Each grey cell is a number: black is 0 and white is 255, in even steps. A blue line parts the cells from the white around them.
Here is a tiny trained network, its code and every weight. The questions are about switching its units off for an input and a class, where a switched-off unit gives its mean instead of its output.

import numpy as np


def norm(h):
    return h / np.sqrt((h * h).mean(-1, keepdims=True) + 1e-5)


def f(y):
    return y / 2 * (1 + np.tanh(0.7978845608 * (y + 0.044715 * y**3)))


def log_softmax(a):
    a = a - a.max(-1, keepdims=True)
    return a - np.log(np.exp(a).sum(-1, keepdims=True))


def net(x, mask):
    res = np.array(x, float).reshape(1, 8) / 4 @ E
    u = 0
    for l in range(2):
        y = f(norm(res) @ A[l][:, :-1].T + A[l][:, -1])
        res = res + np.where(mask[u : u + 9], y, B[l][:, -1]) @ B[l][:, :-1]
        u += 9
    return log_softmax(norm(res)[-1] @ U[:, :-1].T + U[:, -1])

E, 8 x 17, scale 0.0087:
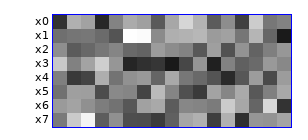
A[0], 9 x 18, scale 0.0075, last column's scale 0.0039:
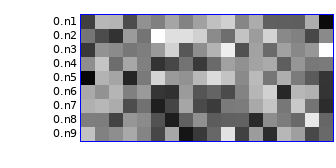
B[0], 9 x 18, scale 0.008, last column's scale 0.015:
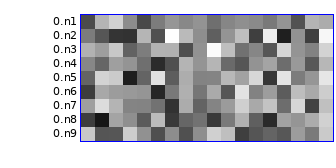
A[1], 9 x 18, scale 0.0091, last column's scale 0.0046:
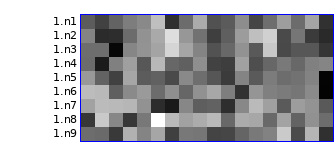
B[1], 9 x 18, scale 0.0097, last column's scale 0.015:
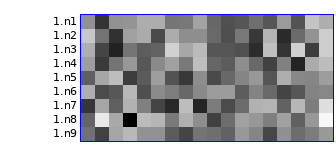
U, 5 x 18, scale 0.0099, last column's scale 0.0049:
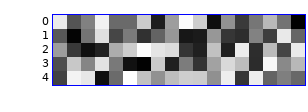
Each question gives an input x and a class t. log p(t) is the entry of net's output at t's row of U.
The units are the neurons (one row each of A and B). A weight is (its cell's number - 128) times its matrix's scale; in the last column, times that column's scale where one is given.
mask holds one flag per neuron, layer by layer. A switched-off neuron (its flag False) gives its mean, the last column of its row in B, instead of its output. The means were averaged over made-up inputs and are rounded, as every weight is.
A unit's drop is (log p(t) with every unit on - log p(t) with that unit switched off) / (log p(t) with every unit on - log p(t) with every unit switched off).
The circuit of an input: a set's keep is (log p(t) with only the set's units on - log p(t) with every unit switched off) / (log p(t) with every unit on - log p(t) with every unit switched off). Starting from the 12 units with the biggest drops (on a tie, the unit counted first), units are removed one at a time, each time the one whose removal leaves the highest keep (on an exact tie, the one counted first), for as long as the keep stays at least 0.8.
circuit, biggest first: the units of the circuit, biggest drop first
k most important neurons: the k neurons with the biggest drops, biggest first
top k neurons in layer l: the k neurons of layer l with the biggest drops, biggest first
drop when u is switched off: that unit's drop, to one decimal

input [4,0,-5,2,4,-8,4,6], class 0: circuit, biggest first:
0.n9
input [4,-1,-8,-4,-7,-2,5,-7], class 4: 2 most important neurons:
0.n5, 0.n3
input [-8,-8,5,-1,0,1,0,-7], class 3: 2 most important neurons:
0.n6, 1.n7
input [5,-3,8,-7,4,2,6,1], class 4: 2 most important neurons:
0.n5, 1.n8
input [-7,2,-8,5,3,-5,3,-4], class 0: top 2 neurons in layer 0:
0.n9, 0.n2
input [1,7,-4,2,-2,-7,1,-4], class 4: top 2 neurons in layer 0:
0.n3, 0.n5
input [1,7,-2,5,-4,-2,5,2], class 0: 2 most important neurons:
0.n9, 1.n8
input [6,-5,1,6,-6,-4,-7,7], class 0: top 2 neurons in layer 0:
0.n9, 0.n3
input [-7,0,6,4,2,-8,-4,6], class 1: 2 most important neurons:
0.n8, 0.n3
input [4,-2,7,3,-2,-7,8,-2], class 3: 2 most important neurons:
0.n7, 1.n7
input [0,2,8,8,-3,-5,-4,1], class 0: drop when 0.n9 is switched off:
0.8
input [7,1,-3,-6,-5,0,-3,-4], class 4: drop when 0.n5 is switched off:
0.2
